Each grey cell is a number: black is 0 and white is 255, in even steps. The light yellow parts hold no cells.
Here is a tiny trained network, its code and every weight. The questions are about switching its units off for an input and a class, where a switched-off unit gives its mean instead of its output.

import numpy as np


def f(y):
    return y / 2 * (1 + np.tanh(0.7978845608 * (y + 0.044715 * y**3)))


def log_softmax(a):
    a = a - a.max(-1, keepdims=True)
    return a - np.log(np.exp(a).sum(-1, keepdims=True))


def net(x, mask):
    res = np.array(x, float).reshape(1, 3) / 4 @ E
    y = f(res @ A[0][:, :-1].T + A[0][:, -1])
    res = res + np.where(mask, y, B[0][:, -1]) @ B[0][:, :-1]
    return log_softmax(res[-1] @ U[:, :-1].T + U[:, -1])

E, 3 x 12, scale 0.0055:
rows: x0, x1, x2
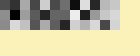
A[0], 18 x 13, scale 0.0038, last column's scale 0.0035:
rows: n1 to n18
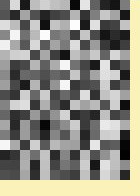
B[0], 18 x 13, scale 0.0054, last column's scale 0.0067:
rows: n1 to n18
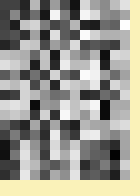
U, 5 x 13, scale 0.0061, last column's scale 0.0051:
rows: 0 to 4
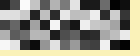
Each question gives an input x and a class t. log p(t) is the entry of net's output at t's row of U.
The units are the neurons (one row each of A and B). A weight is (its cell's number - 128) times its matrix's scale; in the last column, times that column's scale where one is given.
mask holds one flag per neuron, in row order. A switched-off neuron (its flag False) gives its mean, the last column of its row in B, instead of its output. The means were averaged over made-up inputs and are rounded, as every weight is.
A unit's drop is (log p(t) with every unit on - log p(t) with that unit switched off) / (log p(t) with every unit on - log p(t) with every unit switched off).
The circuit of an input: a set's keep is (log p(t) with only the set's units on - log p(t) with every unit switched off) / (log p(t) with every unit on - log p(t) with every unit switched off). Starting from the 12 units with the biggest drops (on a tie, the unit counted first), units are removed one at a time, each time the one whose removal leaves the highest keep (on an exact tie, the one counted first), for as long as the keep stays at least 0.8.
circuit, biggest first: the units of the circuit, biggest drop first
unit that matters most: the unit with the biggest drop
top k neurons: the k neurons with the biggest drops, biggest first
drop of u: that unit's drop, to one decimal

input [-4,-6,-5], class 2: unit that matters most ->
n1
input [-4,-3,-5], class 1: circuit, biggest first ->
n9, n7
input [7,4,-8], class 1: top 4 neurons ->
n12, n7, n9, n3
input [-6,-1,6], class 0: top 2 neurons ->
n3, n5
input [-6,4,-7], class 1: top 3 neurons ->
n7, n9, n12
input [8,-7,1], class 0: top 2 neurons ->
n10, n17
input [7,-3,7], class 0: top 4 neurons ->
n10, n17, n18, n16
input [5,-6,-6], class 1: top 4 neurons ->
n12, n9, n7, n13
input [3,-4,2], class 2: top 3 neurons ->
n3, n4, n1
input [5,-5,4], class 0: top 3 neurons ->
n10, n13, n17
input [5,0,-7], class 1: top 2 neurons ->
n12, n7
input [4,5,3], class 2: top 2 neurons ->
n3, n13
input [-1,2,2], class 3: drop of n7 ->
0.2
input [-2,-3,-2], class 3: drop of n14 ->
0.3
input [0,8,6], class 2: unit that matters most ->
n13
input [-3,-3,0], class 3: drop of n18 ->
0.3
